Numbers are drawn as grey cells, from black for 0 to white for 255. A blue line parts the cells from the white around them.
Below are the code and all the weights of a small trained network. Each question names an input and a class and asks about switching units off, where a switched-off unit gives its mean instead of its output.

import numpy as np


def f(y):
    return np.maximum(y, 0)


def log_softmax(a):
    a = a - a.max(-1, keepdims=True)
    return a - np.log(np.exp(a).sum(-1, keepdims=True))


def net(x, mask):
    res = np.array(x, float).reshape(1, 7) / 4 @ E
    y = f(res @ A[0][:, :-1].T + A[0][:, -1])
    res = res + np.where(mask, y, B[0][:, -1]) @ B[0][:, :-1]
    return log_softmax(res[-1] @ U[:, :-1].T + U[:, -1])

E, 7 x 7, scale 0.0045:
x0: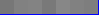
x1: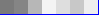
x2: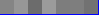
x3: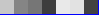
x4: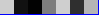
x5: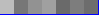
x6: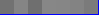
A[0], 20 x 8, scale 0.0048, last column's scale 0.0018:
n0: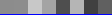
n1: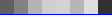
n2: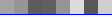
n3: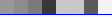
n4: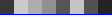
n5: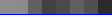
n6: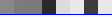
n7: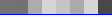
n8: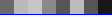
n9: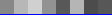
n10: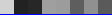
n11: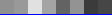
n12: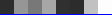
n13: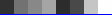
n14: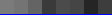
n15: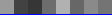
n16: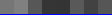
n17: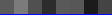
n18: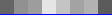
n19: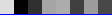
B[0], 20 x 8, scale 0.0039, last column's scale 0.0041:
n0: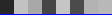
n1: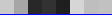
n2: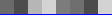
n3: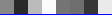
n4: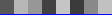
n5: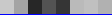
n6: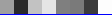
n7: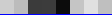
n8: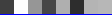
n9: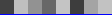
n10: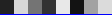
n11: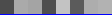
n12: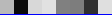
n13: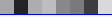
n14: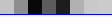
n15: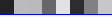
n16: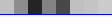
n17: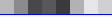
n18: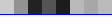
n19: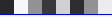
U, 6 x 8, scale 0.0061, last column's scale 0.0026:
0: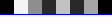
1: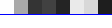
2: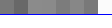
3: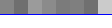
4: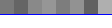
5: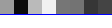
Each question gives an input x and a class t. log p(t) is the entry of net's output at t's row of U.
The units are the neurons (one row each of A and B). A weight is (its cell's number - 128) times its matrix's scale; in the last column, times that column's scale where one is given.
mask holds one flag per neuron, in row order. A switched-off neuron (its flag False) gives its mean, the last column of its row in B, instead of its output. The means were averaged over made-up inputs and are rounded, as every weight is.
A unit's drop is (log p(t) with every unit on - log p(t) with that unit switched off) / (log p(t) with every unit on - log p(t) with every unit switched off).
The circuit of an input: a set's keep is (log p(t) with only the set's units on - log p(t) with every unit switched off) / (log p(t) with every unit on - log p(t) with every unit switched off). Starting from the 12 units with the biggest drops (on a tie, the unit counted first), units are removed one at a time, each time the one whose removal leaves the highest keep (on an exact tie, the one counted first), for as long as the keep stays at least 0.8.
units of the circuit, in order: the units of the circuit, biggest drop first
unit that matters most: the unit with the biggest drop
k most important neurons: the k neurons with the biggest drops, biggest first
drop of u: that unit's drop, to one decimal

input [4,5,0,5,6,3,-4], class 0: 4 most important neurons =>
(n19 n10 n15 n12)
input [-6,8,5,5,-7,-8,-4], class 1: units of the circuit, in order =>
(n1)
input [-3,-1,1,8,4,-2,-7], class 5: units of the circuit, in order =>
(n6 n3)
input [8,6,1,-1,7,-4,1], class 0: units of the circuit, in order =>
(n19 n10)
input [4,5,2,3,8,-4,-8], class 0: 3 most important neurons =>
(n19 n10 n15)
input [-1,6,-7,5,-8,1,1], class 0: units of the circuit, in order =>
(n8 n9)
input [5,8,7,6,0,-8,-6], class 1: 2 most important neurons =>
(n1 n7)
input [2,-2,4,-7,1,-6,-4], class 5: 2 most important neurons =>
(n12 n13)
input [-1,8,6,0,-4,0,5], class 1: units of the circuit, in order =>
(n1 n7)
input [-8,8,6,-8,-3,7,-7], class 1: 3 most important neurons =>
(n7 n1 n18)
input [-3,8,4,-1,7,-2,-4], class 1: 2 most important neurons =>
(n7 n1)
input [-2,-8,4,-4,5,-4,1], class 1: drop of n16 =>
0.3
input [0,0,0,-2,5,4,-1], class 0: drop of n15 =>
0.1
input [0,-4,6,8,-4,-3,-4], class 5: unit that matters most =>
n6
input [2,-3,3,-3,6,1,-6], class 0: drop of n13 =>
0.0
